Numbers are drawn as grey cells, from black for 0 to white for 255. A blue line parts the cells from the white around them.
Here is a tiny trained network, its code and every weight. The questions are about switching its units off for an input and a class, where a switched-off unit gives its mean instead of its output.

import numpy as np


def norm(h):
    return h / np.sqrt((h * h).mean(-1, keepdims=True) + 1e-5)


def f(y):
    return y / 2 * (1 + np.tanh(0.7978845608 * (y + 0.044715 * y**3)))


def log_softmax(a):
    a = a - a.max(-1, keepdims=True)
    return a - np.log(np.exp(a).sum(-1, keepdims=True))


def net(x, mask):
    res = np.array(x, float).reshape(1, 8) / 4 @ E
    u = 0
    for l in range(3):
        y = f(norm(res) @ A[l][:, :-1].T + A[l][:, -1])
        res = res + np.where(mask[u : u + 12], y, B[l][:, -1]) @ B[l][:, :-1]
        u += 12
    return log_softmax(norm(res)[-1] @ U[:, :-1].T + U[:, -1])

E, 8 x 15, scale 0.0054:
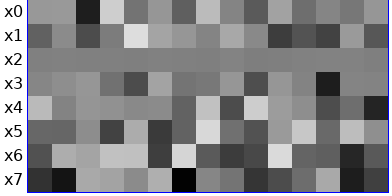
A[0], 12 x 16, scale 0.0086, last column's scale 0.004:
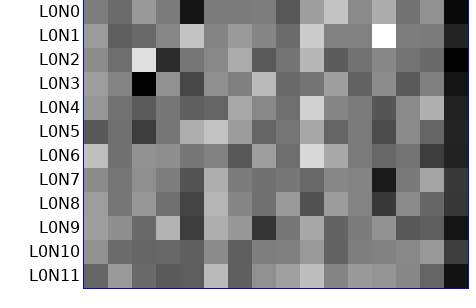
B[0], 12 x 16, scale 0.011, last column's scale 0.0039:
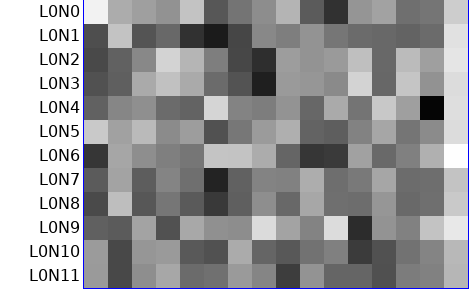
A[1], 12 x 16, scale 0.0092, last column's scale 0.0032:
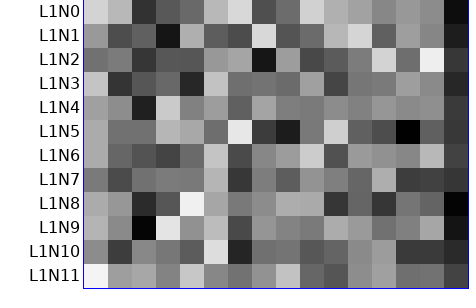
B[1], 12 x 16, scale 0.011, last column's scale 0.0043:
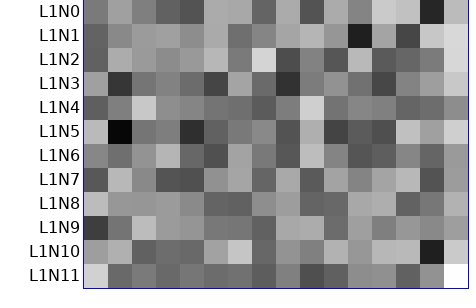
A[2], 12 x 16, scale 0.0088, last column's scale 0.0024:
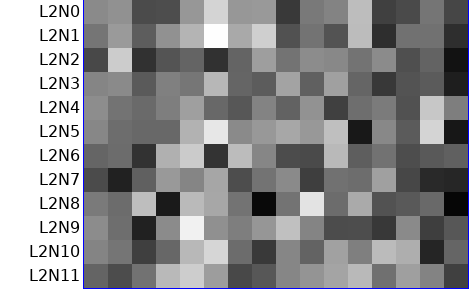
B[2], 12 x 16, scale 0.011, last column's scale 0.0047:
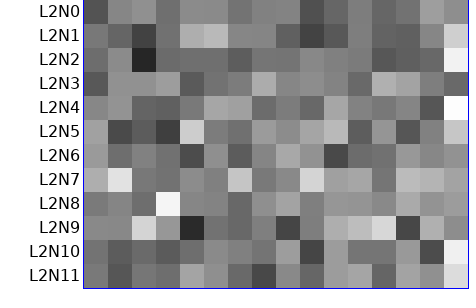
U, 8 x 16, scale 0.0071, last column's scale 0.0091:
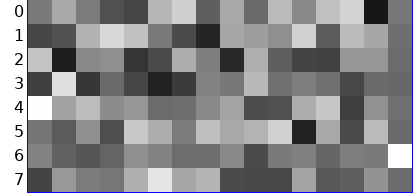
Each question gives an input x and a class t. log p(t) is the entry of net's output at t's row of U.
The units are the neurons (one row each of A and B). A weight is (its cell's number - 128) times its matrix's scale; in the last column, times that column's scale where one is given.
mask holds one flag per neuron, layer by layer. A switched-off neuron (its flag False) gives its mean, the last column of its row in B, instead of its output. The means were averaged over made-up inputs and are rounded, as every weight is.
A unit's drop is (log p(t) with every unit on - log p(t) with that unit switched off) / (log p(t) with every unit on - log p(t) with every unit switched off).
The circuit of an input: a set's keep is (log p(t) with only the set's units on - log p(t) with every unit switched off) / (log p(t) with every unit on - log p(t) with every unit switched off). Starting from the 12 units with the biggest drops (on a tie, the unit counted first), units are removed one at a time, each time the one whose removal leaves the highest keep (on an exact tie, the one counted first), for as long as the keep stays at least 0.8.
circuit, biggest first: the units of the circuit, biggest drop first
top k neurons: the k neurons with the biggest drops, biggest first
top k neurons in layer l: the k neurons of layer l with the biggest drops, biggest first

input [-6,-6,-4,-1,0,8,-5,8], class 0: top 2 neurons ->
[L1N10, L0N9]
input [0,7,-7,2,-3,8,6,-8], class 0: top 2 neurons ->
[L1N0, L0N9]
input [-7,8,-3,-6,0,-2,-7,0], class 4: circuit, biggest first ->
[L1N8]
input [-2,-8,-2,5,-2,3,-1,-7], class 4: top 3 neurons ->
[L0N0, L1N11, L1N10]
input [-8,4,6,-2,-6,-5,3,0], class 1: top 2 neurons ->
[L0N2, L0N6]
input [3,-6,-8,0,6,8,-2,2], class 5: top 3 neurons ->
[L1N1, L2N5, L0N5]
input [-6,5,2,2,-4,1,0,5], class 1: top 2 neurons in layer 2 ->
[L2N8, L2N11]
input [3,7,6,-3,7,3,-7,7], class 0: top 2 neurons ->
[L1N10, L1N7]
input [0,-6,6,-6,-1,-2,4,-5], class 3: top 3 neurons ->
[L0N1, L2N2, L0N5]
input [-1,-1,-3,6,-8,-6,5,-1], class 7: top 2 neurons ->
[L1N2, L0N1]
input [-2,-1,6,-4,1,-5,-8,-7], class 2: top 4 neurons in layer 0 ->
[L0N11, L0N10, L0N1, L0N9]
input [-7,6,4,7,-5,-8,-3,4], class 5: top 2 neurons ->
[L0N9, L0N3]
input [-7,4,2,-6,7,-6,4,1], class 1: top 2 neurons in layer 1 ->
[L1N2, L1N1]
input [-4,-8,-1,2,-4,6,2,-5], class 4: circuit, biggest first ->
[L0N0]
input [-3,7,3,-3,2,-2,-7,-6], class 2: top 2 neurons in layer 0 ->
[L0N11, L0N0]
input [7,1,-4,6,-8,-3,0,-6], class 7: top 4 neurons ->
[L1N2, L0N2, L2N1, L0N1]
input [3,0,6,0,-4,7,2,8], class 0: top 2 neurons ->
[L1N10, L0N9]
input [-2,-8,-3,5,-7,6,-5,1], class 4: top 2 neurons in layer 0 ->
[L0N0, L0N6]
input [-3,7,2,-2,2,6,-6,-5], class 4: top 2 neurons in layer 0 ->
[L0N5, L0N9]
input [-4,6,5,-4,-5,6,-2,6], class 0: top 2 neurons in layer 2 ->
[L2N10, L2N7]
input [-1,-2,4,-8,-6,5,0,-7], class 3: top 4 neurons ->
[L0N1, L2N2, L1N10, L1N2]
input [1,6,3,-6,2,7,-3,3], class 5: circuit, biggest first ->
[L1N1]
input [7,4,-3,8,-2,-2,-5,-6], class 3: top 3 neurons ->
[L0N8, L0N7, L0N2]
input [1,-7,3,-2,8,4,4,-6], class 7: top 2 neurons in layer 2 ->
[L2N1, L2N0]
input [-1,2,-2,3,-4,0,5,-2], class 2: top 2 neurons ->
[L1N5, L0N6]
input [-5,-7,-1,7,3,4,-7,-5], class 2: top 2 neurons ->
[L0N1, L0N11]
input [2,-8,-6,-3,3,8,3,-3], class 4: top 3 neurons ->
[L0N0, L1N11, L0N9]
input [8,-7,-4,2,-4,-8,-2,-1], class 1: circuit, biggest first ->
[L0N3]
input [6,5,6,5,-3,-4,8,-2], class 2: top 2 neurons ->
[L1N5, L0N2]
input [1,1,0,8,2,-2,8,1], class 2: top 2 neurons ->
[L1N5, L0N1]
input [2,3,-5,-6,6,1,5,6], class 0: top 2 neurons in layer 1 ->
[L1N7, L1N10]
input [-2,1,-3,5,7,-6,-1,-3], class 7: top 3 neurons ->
[L0N6, L1N1, L2N1]
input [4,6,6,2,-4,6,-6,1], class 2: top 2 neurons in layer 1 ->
[L1N3, L1N6]
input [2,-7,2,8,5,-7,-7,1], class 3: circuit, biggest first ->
[L0N8]
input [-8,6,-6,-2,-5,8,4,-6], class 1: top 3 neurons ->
[L0N9, L0N2, L2N8]
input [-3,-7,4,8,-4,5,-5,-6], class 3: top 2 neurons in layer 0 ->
[L0N8, L0N7]
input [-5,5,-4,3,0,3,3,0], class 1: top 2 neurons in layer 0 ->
[L0N2, L0N0]
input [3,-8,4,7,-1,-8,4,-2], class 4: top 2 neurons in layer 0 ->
[L0N0, L0N1]
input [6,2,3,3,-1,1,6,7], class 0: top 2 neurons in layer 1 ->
[L1N10, L1N7]
